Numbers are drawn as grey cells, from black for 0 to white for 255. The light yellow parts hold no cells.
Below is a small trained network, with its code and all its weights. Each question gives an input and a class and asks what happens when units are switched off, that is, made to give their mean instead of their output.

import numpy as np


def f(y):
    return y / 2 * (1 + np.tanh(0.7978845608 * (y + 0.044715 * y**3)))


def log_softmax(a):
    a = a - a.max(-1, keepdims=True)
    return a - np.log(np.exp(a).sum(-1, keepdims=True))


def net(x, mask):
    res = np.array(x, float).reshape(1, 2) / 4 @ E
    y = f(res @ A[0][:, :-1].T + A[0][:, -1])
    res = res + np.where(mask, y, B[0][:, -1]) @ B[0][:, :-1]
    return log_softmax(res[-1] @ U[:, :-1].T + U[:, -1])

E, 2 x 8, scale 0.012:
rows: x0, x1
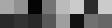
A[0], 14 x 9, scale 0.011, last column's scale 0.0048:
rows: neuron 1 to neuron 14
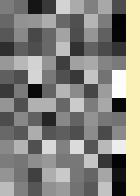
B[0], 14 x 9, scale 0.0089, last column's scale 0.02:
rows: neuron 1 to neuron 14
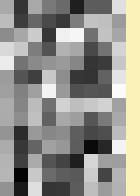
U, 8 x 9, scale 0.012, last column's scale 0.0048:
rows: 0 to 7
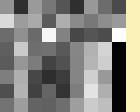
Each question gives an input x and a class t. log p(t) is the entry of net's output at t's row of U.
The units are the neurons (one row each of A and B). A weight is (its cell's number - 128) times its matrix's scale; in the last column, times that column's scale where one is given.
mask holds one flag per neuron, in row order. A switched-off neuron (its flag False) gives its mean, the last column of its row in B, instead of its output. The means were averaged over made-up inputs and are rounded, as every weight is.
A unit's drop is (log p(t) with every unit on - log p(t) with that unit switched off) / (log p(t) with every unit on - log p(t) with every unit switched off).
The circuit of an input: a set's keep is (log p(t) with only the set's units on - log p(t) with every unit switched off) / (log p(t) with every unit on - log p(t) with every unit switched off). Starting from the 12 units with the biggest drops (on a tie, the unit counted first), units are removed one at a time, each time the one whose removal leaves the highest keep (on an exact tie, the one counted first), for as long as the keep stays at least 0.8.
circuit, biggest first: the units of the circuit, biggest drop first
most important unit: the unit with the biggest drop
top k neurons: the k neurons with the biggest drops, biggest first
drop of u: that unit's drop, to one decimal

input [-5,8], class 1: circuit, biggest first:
neuron 4
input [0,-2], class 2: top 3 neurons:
neuron 4; neuron 3; neuron 14
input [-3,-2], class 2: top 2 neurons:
neuron 14; neuron 13
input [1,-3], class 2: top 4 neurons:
neuron 4; neuron 3; neuron 14; neuron 9
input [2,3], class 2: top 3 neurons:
neuron 7; neuron 8; neuron 14
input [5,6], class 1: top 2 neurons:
neuron 4; neuron 3
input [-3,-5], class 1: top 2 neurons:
neuron 7; neuron 8
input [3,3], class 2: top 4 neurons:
neuron 7; neuron 12; neuron 2; neuron 8
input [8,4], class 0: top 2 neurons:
neuron 13; neuron 14
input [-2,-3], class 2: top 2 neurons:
neuron 4; neuron 3
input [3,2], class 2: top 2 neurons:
neuron 7; neuron 12
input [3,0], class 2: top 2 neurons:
neuron 12; neuron 2
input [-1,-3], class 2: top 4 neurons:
neuron 4; neuron 3; neuron 14; neuron 9
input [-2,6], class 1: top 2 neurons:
neuron 4; neuron 3
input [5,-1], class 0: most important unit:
neuron 14
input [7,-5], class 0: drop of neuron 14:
0.1
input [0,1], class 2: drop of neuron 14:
0.1
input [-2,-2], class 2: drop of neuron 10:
0.0
